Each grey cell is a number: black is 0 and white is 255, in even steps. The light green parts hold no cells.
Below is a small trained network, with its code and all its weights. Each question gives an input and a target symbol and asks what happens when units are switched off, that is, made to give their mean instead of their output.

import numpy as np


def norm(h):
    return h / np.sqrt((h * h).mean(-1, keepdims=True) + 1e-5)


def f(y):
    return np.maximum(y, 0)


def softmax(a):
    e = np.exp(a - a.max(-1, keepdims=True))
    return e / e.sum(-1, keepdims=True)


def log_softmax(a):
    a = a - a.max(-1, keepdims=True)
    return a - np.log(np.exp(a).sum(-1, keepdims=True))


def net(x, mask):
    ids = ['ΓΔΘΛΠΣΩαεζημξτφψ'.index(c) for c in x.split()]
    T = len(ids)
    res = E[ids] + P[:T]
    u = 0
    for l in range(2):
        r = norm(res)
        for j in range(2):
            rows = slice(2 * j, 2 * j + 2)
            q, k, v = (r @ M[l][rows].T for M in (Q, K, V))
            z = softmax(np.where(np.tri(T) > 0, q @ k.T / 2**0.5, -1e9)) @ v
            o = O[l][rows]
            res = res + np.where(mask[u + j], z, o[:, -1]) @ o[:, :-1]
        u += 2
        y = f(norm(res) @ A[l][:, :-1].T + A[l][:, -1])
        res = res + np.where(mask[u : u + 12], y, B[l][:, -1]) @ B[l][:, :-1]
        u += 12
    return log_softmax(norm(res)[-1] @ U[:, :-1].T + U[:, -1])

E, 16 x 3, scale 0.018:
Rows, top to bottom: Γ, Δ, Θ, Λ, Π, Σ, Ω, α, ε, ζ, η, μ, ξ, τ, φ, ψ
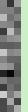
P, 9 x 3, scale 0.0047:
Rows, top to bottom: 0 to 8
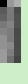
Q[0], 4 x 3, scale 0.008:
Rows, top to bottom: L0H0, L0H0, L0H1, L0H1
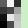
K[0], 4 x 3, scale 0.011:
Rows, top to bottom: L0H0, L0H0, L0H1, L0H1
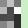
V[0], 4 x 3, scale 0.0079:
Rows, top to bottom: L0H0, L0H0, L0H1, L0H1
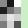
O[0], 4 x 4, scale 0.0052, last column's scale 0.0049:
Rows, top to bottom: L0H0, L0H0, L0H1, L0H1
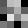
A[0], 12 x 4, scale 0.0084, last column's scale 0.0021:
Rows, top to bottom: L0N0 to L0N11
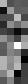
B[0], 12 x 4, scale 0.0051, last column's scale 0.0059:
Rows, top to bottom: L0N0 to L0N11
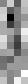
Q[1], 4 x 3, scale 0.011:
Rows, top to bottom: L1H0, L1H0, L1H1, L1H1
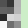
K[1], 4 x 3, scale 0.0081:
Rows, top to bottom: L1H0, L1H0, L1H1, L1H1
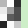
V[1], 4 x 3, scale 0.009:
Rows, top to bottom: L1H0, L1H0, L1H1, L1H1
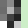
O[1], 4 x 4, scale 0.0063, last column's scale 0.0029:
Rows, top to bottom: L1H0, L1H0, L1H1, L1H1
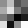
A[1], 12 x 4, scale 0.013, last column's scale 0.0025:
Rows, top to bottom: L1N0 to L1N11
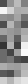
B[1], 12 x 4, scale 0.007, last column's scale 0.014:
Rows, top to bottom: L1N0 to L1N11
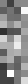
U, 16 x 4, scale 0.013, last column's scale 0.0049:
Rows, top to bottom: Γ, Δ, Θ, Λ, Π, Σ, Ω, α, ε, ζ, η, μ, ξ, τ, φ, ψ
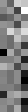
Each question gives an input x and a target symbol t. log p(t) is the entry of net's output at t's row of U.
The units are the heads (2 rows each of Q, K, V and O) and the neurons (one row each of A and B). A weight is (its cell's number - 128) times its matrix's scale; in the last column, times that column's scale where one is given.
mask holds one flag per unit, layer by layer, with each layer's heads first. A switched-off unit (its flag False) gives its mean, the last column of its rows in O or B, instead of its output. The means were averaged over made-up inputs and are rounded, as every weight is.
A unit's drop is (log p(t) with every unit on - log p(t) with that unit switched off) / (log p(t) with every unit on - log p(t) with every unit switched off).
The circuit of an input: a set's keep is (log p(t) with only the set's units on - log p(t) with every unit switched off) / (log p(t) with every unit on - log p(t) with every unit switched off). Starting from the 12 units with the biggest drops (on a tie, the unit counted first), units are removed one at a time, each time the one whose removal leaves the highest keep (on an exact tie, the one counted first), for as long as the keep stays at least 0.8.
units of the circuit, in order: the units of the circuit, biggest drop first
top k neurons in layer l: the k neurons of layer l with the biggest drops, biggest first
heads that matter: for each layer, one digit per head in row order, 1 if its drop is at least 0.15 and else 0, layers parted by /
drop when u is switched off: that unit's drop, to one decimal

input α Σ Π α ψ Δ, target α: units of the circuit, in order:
[L1H1]
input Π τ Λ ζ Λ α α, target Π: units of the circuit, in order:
[L1H1; L1N6]
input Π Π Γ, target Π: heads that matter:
00 / 01
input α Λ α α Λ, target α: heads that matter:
01 / 01
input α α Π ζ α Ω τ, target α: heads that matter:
00 / 00
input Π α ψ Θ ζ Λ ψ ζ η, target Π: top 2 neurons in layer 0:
[L0N5; L0N4]
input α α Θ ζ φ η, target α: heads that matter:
11 / 01
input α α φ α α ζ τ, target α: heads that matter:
01 / 00
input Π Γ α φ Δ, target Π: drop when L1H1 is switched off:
1.0
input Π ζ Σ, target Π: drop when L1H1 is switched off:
0.9
